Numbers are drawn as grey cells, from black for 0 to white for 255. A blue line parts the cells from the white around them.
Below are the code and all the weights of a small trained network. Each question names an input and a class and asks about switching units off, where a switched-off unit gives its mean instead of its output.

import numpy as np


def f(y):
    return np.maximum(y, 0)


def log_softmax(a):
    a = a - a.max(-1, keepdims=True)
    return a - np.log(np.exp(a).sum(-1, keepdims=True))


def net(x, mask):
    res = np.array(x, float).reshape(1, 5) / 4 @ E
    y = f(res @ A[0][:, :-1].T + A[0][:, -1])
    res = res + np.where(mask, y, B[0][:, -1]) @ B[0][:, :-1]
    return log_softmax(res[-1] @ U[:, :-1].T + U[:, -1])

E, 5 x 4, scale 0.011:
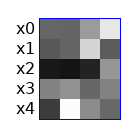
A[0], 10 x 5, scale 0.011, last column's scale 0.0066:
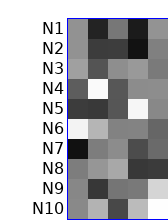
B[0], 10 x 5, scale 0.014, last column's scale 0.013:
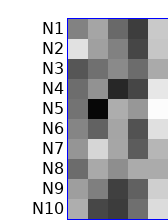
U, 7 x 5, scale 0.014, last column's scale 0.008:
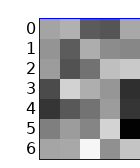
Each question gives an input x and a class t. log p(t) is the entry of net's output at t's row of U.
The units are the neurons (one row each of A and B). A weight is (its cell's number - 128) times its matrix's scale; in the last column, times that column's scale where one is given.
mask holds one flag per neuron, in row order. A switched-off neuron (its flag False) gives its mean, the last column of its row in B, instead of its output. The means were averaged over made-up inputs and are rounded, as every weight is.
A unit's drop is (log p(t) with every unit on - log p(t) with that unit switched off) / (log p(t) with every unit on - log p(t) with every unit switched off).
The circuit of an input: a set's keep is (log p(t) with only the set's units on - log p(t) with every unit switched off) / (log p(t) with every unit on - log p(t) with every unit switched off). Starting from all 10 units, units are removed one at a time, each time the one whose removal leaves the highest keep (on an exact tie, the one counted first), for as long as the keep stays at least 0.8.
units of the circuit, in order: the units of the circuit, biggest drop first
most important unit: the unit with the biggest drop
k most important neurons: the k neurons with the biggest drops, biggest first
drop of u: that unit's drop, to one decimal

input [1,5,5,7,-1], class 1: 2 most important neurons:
N5, N4
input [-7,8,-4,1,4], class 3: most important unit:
N8
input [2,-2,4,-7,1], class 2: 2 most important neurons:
N4, N6
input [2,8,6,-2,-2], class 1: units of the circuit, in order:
N5, N7
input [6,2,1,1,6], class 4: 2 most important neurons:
N2, N1
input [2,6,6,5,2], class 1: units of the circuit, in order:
N5, N7
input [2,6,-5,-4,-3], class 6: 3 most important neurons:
N4, N10, N5
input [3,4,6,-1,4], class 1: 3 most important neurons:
N7, N5, N4
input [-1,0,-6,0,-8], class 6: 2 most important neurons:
N4, N10
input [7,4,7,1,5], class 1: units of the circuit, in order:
N7, N5
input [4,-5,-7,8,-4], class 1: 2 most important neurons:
N6, N4
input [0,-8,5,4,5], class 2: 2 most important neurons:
N5, N1
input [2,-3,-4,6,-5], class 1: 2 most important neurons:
N4, N6
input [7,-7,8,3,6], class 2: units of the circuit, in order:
N10
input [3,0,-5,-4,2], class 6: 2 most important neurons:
N9, N1
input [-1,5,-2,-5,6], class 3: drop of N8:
0.1
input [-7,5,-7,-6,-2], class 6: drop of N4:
0.2
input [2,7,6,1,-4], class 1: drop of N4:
0.2
